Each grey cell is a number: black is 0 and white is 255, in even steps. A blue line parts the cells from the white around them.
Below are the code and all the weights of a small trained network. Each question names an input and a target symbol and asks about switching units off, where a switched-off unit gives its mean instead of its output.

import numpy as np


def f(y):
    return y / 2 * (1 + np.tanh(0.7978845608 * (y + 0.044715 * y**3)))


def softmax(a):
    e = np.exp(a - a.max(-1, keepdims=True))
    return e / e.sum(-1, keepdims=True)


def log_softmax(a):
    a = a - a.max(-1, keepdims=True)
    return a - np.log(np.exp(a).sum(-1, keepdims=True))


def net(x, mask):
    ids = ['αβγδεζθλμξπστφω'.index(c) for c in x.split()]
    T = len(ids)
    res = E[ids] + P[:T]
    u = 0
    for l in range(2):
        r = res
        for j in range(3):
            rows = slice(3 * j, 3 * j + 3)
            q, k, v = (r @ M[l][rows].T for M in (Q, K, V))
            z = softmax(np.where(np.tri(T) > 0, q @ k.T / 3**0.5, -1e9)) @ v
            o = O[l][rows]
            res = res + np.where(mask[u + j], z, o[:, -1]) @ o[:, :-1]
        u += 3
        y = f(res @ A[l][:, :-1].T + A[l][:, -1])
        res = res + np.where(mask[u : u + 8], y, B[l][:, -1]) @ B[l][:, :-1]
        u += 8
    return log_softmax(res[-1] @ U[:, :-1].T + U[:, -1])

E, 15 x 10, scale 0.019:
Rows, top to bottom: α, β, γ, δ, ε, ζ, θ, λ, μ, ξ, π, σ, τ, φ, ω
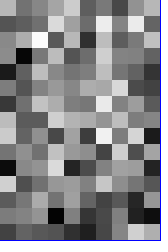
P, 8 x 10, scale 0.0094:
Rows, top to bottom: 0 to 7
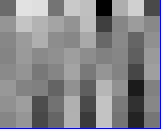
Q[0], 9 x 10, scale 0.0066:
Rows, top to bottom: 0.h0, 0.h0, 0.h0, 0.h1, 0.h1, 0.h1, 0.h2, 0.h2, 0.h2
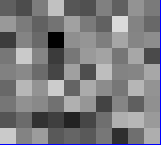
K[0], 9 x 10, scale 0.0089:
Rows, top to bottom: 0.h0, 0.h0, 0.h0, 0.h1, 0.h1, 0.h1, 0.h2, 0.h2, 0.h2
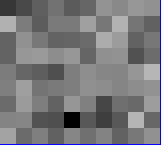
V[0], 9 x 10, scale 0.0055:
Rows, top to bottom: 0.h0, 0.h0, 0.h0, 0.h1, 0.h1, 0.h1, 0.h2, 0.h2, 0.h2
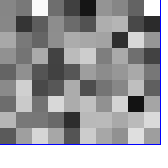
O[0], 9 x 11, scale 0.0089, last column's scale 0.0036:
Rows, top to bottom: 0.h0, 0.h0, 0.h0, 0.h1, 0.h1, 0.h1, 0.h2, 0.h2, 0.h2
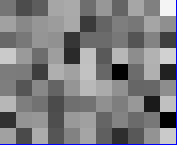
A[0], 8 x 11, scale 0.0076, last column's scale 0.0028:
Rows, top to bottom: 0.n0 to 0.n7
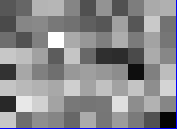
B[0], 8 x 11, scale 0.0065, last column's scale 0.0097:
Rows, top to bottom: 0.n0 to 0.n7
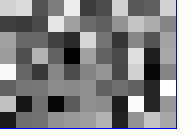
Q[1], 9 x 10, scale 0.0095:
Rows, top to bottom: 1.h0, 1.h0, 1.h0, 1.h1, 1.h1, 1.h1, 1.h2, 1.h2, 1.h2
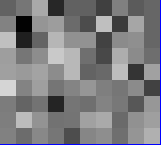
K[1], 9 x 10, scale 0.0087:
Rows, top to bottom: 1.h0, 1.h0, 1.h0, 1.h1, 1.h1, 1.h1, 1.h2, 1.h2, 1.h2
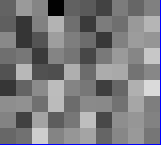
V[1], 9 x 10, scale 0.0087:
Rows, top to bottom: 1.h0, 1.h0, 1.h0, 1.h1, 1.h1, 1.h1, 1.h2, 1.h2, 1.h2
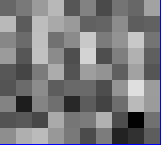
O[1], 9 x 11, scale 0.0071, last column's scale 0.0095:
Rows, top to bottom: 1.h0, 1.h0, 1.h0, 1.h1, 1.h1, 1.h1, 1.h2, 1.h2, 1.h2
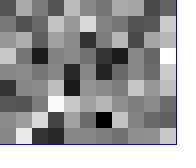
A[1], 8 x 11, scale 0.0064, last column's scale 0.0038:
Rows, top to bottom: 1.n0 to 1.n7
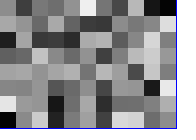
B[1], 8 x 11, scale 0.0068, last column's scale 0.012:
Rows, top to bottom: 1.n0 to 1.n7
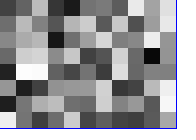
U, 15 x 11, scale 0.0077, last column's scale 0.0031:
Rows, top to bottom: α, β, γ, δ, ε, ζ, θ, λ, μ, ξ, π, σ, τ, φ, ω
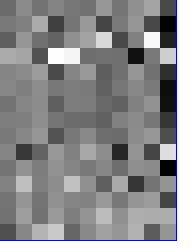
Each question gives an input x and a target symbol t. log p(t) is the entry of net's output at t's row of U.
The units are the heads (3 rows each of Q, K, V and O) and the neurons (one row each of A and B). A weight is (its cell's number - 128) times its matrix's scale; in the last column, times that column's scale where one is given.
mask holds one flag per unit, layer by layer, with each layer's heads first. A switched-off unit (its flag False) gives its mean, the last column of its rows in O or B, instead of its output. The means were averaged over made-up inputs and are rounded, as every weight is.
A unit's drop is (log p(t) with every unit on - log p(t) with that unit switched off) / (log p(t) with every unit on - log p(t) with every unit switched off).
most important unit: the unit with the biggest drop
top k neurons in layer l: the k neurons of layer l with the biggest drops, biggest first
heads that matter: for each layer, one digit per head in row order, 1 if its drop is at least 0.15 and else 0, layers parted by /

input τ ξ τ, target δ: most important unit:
0.h2
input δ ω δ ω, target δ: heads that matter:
000 / 000
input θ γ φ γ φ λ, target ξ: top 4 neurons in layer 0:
(0.n2 0.n0 0.n5 0.n7)
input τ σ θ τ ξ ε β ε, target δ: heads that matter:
110 / 010
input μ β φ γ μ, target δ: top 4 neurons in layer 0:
(0.n3 0.n6 0.n2 0.n4)
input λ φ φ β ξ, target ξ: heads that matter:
100 / 000
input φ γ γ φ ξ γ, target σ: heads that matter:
100 / 010
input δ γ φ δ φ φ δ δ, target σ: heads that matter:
100 / 010
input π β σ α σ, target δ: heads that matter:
101 / 010
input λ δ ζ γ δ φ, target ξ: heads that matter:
100 / 100
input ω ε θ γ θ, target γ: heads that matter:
000 / 011
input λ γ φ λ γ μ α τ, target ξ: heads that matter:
000 / 100
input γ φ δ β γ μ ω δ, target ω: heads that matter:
000 / 011
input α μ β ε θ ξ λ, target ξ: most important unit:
0.n0
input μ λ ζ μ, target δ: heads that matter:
101 / 100
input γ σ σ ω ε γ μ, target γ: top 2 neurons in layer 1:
(1.n2 1.n5)
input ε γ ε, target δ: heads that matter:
011 / 100
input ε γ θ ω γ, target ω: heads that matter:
000 / 011
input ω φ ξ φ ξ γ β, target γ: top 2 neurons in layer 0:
(0.n1 0.n2)
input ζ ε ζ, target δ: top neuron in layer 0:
(0.n6)
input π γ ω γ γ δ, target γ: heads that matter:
100 / 010
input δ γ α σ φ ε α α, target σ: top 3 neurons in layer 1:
(1.n4 1.n5 1.n7)
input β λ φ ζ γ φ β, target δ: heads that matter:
101 / 010
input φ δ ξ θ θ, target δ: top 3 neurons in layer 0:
(0.n3 0.n0 0.n2)
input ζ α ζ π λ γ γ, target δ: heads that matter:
100 / 010
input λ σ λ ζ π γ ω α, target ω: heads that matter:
000 / 011
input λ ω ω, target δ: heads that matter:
011 / 001
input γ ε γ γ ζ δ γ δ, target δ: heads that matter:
110 / 110
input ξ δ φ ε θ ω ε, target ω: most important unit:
1.h1
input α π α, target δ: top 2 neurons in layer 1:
(1.n0 1.n2)
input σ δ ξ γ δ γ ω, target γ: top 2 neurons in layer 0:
(0.n6 0.n2)
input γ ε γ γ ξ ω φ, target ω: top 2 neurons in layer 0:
(0.n0 0.n5)
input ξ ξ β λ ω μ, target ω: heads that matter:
001 / 011
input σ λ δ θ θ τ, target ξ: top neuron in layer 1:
(1.n5)
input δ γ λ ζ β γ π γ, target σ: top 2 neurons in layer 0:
(0.n0 0.n2)
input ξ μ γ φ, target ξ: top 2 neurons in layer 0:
(0.n3 0.n0)
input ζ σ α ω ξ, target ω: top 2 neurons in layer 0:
(0.n0 0.n3)
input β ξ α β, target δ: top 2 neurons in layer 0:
(0.n3 0.n0)
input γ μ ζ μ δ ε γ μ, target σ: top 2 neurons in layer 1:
(1.n4 1.n0)
